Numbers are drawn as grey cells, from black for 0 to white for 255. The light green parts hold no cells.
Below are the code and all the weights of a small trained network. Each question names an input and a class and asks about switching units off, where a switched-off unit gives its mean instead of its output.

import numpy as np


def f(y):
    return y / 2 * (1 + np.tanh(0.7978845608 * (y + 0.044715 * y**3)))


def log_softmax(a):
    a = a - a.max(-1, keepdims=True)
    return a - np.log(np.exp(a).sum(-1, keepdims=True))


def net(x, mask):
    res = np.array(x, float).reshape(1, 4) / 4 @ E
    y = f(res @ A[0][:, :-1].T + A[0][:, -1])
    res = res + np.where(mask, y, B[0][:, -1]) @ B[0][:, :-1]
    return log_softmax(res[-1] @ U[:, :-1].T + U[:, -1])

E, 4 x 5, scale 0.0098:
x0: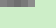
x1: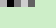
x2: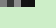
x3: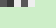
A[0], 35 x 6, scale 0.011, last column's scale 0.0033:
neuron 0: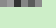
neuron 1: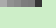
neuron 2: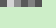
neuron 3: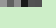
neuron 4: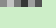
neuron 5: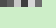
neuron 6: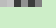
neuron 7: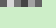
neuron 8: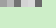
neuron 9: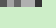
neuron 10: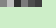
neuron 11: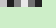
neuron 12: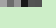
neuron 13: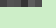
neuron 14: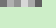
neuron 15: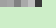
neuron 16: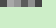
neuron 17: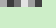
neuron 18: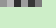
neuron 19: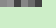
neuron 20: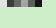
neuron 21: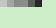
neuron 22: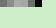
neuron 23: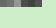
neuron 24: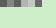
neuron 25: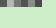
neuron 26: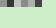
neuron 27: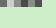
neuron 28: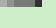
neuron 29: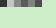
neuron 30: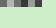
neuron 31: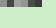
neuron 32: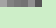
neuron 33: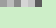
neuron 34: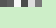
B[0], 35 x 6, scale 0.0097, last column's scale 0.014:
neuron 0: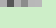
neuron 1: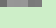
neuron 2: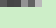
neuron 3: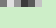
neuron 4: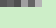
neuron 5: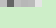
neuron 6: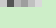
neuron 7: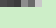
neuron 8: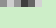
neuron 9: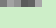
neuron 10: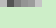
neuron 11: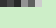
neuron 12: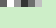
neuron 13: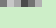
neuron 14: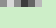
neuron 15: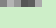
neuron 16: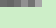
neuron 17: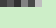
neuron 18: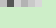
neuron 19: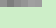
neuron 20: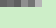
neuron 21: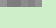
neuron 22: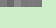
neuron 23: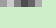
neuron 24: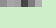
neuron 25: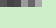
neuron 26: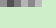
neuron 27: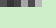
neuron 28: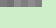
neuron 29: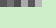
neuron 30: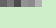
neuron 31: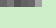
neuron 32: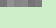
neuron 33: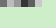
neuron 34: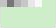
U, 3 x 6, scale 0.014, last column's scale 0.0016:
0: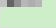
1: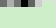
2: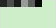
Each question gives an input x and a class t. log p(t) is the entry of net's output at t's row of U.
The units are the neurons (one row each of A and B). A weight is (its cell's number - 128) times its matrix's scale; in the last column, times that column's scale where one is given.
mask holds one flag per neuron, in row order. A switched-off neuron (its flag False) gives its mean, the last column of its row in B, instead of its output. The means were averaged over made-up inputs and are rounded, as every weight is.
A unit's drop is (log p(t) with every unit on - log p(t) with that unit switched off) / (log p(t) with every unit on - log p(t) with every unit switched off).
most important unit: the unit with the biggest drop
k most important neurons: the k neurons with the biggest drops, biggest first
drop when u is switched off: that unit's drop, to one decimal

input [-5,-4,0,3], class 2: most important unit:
neuron 18
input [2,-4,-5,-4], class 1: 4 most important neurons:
[neuron 34; neuron 33; neuron 8; neuron 5]
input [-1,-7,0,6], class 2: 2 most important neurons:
[neuron 7; neuron 27]
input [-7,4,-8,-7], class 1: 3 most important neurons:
[neuron 33; neuron 8; neuron 14]
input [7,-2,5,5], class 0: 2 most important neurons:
[neuron 34; neuron 5]
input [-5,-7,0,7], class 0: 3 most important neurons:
[neuron 34; neuron 5; neuron 11]
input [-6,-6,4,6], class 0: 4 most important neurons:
[neuron 34; neuron 5; neuron 11; neuron 17]
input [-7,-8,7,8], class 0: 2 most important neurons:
[neuron 34; neuron 5]
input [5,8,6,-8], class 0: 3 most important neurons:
[neuron 18; neuron 6; neuron 0]
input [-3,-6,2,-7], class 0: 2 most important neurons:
[neuron 18; neuron 6]
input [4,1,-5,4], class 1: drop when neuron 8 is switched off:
0.1
